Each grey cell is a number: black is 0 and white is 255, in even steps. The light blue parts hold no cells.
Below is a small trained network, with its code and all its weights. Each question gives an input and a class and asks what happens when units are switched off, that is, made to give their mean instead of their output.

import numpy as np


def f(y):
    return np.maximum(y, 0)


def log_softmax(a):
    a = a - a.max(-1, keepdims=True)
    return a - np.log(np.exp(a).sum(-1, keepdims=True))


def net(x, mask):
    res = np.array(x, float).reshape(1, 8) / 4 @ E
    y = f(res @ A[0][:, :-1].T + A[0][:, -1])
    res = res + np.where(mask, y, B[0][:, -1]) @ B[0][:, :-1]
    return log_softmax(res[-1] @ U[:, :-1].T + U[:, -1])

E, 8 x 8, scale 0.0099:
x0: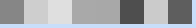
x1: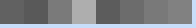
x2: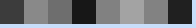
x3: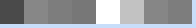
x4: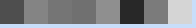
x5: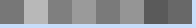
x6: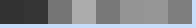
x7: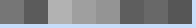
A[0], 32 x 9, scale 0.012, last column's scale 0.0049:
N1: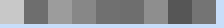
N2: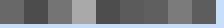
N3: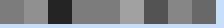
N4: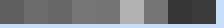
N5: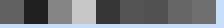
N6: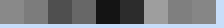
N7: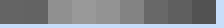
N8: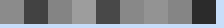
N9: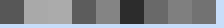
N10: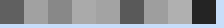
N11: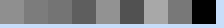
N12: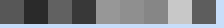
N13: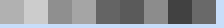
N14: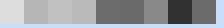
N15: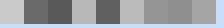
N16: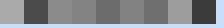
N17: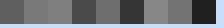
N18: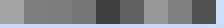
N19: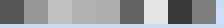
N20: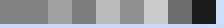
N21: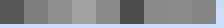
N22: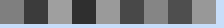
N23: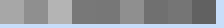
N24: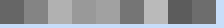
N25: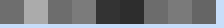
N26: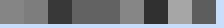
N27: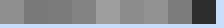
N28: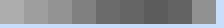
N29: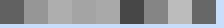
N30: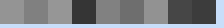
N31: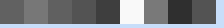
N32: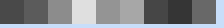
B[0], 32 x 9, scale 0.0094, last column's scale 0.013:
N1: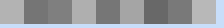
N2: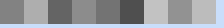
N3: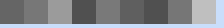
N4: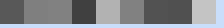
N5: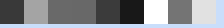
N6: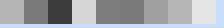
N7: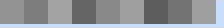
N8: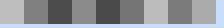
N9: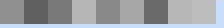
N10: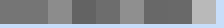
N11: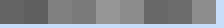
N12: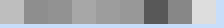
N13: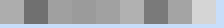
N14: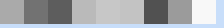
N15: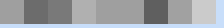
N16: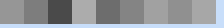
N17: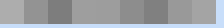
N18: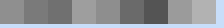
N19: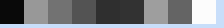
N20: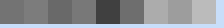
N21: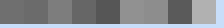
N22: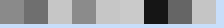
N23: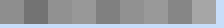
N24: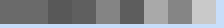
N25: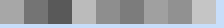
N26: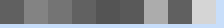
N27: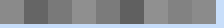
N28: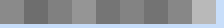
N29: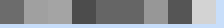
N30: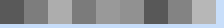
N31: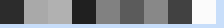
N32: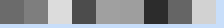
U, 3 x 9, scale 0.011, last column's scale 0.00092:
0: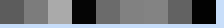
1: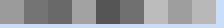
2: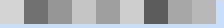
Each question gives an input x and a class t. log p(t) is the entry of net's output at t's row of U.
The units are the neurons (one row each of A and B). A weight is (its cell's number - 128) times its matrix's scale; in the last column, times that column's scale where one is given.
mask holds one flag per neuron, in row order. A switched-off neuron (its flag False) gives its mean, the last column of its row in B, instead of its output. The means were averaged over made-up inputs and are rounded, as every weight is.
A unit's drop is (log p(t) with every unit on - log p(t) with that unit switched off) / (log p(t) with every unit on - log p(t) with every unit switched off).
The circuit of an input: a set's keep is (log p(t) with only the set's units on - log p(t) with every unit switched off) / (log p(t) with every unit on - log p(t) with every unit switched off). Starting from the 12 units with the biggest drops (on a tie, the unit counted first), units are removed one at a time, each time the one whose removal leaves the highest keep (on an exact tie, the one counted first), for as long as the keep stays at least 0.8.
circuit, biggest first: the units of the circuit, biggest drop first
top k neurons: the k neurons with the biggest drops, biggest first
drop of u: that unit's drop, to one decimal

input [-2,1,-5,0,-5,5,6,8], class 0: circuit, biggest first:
[N32]
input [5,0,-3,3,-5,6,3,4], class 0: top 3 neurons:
[N19, N32, N6]
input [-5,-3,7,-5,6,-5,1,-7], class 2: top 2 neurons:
[N6, N12]
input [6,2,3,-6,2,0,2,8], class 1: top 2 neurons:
[N19, N5]
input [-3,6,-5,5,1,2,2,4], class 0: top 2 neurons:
[N32, N6]
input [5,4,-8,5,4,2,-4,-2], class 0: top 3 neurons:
[N29, N6, N10]
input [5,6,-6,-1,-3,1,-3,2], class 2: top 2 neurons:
[N14, N13]
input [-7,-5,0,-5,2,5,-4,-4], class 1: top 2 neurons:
[N26, N6]
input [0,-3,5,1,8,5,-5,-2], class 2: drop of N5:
0.1
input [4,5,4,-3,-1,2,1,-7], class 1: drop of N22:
0.2
